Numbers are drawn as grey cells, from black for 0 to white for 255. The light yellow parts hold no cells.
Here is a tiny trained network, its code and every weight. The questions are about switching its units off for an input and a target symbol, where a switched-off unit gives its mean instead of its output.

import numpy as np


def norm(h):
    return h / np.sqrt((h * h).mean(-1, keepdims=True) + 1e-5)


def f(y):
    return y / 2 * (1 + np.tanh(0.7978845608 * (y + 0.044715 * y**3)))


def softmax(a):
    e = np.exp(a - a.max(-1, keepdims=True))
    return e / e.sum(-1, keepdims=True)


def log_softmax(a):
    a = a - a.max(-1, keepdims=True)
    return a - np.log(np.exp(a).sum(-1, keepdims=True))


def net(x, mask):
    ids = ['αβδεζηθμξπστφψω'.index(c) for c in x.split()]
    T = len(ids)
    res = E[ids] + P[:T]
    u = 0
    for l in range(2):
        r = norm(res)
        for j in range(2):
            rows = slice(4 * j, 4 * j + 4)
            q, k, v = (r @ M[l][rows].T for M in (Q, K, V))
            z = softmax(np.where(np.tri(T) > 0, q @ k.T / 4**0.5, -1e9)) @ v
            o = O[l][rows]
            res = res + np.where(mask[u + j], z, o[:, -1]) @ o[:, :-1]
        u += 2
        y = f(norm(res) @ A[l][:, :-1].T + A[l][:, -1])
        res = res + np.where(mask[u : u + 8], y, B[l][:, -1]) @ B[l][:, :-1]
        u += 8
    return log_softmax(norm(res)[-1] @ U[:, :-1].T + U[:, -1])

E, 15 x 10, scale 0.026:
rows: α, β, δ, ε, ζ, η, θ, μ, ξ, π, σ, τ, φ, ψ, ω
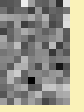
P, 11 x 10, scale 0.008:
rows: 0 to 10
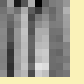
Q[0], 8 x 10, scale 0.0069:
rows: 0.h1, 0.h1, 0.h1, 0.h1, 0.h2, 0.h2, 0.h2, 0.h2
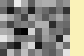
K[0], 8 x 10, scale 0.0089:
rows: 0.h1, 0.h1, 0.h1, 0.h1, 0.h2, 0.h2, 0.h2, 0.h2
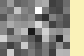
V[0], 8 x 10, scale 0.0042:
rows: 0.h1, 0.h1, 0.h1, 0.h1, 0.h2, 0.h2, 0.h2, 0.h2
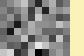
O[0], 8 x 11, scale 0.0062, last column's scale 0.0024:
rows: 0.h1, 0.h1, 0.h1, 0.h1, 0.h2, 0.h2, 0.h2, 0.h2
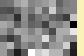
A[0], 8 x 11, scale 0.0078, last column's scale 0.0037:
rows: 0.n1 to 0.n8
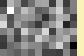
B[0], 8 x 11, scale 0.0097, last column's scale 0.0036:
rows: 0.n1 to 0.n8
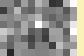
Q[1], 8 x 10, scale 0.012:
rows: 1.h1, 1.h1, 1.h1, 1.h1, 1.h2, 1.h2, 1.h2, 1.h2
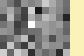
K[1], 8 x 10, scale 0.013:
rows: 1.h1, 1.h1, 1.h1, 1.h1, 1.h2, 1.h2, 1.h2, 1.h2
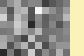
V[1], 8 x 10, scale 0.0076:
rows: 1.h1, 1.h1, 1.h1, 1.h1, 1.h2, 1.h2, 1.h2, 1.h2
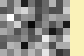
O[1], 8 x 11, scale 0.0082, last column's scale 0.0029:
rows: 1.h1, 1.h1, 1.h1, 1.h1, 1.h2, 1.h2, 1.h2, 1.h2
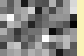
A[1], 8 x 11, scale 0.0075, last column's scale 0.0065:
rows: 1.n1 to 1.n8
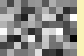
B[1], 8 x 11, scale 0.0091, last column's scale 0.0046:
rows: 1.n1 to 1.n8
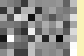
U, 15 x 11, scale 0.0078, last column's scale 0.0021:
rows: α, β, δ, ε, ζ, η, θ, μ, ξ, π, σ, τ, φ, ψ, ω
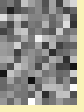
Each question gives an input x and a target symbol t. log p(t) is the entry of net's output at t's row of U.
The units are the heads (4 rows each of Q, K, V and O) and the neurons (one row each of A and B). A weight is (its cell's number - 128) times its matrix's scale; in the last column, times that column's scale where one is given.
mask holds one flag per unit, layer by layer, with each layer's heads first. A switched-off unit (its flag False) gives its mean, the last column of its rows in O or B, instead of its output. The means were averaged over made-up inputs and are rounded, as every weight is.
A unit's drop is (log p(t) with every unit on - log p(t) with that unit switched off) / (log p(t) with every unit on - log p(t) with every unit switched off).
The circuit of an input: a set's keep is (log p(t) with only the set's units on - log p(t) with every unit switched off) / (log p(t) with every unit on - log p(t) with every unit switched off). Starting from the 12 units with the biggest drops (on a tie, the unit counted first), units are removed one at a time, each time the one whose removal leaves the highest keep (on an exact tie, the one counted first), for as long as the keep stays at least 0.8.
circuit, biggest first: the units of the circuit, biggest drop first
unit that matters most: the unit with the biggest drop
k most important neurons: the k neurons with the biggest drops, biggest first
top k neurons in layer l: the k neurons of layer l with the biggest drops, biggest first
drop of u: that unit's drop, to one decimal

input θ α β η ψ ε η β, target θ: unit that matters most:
1.h1
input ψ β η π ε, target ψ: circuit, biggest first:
1.h2, 0.n6
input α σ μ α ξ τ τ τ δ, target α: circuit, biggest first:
1.n6, 1.h1, 1.h2
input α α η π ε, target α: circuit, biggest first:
1.h1, 1.n6, 1.h2
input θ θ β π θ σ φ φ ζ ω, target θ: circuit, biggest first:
1.h1, 0.h2
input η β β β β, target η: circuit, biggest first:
0.h2, 1.h1, 0.n4
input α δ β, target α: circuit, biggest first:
1.h1, 1.n6
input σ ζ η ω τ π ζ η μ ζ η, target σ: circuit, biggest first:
1.h2, 1.h1, 1.n2
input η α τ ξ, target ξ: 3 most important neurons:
0.n5, 0.n1, 1.n5
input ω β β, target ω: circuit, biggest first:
1.h2, 0.h2, 1.h1
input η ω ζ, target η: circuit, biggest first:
0.h2, 1.h1
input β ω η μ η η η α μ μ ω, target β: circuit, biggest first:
1.h1, 1.h2
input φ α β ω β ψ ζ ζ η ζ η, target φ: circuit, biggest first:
1.h2, 1.n5
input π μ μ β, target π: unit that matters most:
1.h2
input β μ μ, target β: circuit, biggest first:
1.h1, 0.n8
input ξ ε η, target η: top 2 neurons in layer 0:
0.n4, 0.n6
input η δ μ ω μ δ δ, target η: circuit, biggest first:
1.h1, 0.h2
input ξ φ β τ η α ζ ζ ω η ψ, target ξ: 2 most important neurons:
0.n5, 1.n5
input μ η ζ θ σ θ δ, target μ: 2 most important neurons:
0.n1, 1.n8
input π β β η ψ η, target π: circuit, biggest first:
1.h1
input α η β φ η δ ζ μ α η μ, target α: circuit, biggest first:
1.h1, 1.n6, 1.h2
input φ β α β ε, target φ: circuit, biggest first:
1.h2, 1.n5, 0.n1
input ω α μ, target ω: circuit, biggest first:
1.h1, 0.h2
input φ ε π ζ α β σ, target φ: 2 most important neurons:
1.n5, 1.n6
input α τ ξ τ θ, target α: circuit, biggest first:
1.h1, 1.h2, 1.n6
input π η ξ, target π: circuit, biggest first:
1.h2, 1.h1
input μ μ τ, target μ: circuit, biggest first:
1.h2
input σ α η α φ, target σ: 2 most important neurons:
0.n2, 1.n5
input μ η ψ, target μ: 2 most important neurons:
0.n1, 1.n8
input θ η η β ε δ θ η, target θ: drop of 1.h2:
0.3
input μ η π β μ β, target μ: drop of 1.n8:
0.1
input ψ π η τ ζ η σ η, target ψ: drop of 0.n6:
0.1
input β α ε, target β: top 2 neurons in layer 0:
0.n8, 0.n1
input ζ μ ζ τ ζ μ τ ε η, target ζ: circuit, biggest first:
1.h1
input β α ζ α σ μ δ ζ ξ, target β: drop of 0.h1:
-0.1
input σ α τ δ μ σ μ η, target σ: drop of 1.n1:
0.0
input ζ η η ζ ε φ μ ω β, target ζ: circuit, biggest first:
1.h1, 1.h2
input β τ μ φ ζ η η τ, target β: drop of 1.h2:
0.3
